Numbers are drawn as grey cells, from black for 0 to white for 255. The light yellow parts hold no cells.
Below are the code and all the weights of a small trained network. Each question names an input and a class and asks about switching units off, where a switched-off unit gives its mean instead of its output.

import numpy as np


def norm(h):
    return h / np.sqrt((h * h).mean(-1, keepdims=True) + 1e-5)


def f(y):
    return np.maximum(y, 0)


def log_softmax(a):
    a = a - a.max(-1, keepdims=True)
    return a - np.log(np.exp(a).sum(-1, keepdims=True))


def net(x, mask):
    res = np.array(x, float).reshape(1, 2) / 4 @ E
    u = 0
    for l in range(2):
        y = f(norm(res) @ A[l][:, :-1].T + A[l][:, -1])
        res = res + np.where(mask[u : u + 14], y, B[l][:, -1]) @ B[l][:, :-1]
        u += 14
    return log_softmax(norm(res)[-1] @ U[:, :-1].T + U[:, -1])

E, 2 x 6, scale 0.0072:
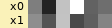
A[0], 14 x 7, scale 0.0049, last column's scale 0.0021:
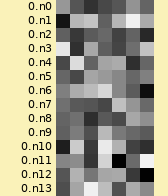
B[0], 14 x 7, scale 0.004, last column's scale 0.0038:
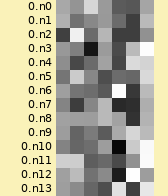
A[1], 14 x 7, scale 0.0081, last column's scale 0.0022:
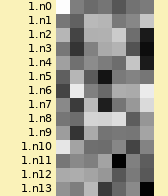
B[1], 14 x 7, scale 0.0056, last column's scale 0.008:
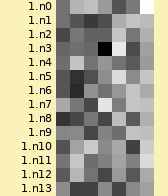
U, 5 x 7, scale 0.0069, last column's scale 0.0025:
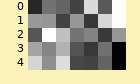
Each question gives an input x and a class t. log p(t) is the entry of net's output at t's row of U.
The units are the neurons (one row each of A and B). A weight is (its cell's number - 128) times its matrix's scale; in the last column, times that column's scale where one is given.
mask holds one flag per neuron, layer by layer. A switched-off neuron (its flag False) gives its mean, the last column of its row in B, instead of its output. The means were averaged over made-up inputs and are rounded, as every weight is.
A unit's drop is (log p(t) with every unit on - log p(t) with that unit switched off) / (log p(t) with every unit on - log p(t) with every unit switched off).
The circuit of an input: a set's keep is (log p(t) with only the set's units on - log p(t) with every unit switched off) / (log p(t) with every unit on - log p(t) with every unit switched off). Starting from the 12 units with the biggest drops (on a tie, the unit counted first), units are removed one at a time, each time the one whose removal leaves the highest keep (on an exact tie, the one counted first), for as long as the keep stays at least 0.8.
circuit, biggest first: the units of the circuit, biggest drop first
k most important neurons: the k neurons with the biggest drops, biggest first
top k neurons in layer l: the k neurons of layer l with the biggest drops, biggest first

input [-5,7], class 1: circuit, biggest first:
1.n7, 1.n13
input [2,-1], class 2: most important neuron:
0.n11
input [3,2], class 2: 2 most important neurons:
0.n3, 0.n5
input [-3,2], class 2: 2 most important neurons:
0.n1, 0.n7
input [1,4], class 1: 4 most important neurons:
0.n11, 1.n7, 0.n8, 0.n1
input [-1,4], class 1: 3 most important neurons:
1.n7, 0.n11, 1.n13
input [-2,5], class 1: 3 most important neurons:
1.n7, 0.n11, 1.n13
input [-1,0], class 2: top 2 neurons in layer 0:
0.n6, 0.n13
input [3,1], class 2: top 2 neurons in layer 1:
1.n0, 1.n5
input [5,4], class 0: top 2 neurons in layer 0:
0.n10, 0.n13
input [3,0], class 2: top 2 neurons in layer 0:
0.n11, 0.n5
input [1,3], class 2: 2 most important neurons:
0.n3, 0.n2
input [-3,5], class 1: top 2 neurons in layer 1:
1.n7, 1.n13
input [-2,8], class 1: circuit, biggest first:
1.n7
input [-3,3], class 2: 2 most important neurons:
1.n10, 0.n1
